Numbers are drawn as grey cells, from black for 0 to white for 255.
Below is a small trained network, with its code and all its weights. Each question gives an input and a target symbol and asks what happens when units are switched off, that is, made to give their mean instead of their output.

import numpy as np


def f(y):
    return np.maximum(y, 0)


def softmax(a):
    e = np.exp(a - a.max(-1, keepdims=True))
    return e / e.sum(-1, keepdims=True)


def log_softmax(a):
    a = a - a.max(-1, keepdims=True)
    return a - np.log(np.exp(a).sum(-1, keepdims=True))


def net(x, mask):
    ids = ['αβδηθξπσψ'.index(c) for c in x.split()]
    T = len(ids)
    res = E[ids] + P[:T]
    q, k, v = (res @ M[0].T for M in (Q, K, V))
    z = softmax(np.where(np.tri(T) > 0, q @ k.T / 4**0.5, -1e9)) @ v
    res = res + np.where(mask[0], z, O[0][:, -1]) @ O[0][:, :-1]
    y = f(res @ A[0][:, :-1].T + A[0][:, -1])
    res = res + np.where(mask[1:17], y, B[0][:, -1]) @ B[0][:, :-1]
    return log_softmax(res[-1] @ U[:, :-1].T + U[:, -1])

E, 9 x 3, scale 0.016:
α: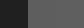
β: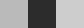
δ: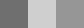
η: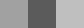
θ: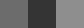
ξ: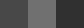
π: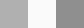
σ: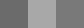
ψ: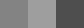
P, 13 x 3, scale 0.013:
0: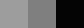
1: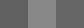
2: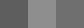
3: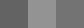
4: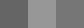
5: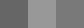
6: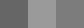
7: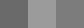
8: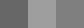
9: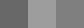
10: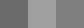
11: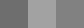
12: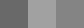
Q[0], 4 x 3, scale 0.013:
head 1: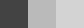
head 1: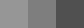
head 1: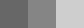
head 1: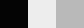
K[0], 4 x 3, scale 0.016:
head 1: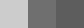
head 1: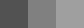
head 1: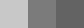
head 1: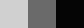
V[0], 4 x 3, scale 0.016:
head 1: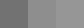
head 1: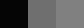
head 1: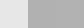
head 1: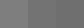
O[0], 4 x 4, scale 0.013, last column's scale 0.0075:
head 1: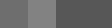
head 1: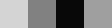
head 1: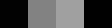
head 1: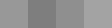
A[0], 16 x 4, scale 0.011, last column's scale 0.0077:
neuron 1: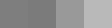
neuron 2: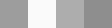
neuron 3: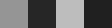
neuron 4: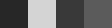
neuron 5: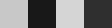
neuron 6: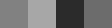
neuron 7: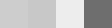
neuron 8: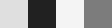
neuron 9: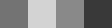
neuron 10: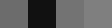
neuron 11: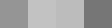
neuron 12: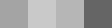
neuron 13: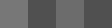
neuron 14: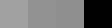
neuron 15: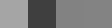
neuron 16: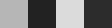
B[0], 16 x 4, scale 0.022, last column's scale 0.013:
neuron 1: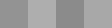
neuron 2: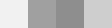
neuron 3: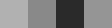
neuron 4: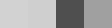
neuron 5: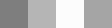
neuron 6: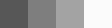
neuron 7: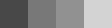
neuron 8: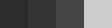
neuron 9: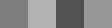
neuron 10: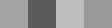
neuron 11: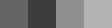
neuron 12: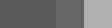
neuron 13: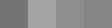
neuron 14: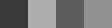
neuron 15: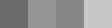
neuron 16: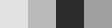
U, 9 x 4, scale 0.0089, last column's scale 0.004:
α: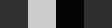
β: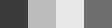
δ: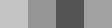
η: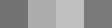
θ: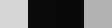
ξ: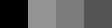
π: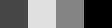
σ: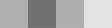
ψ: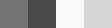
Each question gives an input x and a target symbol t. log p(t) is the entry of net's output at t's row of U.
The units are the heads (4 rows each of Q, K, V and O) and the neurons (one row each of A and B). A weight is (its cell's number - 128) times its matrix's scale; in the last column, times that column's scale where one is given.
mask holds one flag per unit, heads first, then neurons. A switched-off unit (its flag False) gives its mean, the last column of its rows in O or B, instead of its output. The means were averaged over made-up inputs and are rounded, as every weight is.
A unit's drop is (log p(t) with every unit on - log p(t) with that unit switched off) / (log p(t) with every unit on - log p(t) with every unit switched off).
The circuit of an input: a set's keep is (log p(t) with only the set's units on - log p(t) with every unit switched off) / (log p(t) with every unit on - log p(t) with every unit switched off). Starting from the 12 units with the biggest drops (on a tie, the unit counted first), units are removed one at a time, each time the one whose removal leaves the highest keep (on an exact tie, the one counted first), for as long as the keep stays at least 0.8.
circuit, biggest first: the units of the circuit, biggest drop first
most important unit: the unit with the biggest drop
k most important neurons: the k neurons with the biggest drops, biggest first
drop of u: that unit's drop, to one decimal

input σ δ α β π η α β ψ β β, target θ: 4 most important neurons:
(neuron 16; neuron 3; neuron 6; neuron 8)
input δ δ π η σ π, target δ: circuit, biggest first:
(neuron 2)
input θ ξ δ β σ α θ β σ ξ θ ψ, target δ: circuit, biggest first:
(neuron 8; head 1)
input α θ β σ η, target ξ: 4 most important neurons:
(neuron 8; neuron 2; neuron 5; neuron 4)
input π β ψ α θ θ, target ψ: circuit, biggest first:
(neuron 10; neuron 4)
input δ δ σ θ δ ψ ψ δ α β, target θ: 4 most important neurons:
(neuron 6; neuron 8; neuron 16; neuron 7)
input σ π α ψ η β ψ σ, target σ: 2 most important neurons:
(neuron 8; neuron 6)
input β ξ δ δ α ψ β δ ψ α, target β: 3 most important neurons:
(neuron 8; neuron 2; neuron 16)
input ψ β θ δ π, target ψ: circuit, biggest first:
(neuron 2; neuron 7; head 1; neuron 11)
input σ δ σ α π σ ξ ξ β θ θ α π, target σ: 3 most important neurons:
(neuron 2; neuron 7; neuron 8)
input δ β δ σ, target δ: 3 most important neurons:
(neuron 6; neuron 4; neuron 8)
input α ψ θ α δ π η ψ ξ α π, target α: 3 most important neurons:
(neuron 14; neuron 7; neuron 6)
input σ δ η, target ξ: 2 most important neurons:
(neuron 2; neuron 8)
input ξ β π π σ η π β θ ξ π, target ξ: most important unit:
neuron 7
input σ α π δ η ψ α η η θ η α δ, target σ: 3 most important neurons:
(neuron 2; neuron 6; neuron 8)
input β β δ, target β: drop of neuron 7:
0.4
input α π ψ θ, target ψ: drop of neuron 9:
0.2
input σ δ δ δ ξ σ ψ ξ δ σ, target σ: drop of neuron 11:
0.0
